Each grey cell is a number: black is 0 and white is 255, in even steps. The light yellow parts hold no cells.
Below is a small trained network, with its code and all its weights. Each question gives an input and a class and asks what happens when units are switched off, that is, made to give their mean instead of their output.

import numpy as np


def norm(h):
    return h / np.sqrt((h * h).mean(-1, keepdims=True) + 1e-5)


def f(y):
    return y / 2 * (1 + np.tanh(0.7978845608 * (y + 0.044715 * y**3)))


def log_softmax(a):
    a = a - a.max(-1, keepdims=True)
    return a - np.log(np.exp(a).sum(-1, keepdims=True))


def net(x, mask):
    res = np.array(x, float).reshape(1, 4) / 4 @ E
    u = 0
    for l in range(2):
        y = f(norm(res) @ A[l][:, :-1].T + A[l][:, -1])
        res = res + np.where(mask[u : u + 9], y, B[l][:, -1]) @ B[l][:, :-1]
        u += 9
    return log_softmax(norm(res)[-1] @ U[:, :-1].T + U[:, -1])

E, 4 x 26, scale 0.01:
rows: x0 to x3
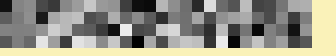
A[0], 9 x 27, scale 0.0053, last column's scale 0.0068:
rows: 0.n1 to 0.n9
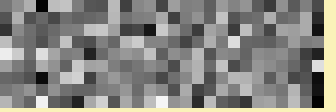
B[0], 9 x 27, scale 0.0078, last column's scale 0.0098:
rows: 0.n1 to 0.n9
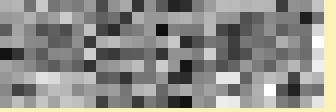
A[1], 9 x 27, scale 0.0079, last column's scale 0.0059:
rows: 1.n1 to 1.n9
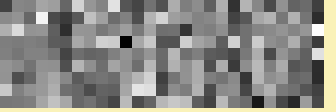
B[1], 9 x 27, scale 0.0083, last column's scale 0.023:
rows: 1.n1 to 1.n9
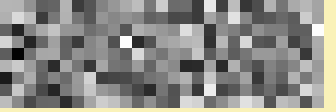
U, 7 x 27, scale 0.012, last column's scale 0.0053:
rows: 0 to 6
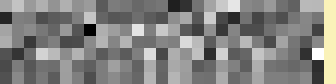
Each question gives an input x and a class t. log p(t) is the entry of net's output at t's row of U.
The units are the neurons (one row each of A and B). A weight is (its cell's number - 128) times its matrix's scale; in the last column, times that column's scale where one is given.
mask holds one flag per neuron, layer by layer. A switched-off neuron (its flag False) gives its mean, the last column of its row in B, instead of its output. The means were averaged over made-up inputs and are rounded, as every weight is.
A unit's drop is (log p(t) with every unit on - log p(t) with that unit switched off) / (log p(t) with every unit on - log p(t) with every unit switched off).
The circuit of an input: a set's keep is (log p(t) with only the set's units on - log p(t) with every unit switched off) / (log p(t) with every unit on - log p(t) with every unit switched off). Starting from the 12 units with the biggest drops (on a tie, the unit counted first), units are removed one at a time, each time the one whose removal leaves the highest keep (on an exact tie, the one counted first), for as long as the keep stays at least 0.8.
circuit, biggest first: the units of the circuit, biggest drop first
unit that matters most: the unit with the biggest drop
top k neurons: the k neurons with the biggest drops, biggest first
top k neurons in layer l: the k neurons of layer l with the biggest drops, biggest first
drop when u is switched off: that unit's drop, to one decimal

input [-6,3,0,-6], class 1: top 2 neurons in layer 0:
(0.n6 0.n5)
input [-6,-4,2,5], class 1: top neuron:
(0.n5)
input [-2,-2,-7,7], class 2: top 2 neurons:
(1.n6 1.n1)
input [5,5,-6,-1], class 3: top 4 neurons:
(1.n4 0.n9 0.n5 1.n8)
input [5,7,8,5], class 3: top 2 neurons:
(1.n9 0.n9)
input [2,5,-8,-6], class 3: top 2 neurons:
(1.n4 0.n6)
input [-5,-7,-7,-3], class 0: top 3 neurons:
(0.n9 1.n9 1.n2)
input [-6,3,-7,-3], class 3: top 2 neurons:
(1.n4 0.n3)
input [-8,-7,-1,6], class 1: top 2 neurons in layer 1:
(1.n7 1.n8)
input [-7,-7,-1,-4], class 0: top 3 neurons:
(0.n9 0.n3 1.n2)
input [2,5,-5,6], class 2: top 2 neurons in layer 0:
(0.n9 0.n6)
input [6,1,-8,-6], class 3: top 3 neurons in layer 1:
(1.n4 1.n8 1.n7)
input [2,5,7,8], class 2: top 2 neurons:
(1.n1 1.n6)
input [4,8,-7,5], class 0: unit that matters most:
0.n7
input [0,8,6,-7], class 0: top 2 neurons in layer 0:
(0.n1 0.n7)
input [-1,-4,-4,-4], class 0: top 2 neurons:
(0.n9 1.n5)
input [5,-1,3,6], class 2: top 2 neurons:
(1.n1 0.n5)
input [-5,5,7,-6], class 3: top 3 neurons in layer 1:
(1.n9 1.n1 1.n6)
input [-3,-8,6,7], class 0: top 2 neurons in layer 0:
(0.n9 0.n4)
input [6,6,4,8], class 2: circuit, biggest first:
(1.n1)
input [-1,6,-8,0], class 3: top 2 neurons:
(1.n4 0.n9)
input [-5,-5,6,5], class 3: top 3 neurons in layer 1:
(1.n9 1.n5 1.n1)
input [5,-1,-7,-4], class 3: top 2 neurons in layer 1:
(1.n4 1.n8)
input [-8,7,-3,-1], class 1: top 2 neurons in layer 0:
(0.n5 0.n9)
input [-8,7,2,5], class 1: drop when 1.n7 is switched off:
0.2
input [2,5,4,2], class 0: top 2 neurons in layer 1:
(1.n5 1.n1)
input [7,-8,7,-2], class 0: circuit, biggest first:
(0.n9)
